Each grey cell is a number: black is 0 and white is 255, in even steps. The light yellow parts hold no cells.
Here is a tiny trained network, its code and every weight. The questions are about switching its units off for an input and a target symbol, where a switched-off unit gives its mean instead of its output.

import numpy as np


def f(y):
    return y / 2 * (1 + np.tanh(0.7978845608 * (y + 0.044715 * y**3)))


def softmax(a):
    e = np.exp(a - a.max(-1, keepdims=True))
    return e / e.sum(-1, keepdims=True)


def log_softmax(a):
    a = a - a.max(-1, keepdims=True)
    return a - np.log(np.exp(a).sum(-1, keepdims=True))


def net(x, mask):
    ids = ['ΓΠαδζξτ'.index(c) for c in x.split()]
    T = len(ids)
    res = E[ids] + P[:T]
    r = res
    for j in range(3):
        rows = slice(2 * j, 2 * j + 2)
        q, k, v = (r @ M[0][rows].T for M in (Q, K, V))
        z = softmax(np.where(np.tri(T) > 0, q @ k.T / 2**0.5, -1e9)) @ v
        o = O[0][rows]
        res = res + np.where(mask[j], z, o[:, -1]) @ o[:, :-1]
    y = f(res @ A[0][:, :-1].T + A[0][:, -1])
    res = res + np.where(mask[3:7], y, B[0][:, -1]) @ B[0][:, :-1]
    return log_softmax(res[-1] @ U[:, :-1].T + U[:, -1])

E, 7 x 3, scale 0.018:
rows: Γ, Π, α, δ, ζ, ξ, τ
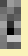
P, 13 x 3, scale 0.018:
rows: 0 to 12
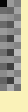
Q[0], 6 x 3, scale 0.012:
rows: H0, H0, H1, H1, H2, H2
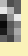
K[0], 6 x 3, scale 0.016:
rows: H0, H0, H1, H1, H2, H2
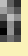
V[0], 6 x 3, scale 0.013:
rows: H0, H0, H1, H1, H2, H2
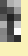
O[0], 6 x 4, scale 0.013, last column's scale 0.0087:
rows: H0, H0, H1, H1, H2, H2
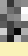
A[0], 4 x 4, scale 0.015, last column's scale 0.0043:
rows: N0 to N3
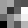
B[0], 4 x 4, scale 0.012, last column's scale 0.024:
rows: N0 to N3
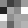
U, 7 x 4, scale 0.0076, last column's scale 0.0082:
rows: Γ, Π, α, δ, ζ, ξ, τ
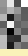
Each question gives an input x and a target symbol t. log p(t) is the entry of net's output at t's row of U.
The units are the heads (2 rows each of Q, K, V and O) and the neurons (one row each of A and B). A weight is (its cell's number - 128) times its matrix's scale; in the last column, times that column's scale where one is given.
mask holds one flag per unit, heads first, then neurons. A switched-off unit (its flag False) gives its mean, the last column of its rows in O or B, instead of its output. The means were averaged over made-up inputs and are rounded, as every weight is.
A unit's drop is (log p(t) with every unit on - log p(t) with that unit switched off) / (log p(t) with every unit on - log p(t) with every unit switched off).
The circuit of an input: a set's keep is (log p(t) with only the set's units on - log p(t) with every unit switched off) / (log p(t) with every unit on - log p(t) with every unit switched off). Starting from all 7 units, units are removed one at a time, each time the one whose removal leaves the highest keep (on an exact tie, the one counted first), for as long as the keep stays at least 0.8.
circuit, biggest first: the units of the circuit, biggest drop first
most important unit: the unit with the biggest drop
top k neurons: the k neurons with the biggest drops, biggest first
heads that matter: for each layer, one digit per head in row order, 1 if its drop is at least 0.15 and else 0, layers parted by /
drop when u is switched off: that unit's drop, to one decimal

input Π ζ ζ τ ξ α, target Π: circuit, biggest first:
(H2, N2)
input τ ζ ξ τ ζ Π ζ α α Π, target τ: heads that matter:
001
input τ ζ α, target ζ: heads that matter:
011
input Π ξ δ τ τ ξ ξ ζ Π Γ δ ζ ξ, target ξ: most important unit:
N0
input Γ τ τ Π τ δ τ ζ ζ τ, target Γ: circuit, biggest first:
(H1, H2)
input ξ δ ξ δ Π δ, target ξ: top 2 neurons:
(N0, N1)
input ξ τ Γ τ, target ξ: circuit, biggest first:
(H2, N0, N1)
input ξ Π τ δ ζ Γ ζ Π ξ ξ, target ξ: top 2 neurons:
(N0, N1)
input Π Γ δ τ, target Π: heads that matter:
011
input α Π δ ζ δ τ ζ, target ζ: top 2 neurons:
(N3, N1)
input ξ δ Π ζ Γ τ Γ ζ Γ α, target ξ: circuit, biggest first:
(H2, N0, N1, H1)
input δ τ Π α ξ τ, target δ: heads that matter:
001
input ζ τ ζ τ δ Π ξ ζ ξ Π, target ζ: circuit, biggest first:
(H2, H1)
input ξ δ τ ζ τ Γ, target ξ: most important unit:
H2
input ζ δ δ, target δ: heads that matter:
011
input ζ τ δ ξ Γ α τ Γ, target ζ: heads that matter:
101
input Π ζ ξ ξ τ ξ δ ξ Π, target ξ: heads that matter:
001
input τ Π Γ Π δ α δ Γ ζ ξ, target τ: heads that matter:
101
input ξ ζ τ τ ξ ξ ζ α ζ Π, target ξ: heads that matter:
011
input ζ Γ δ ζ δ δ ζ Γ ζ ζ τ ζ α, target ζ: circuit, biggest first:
(H1)
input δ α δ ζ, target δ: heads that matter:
001
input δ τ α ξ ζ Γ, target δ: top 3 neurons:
(N1, N3, N0)
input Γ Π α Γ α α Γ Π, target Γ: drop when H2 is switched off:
0.3
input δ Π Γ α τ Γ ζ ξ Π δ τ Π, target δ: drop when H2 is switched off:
0.2
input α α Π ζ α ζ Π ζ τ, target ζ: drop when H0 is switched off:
0.0
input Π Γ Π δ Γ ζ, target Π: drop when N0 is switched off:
0.1
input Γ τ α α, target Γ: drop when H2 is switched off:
0.3
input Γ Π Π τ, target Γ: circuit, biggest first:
(H1)
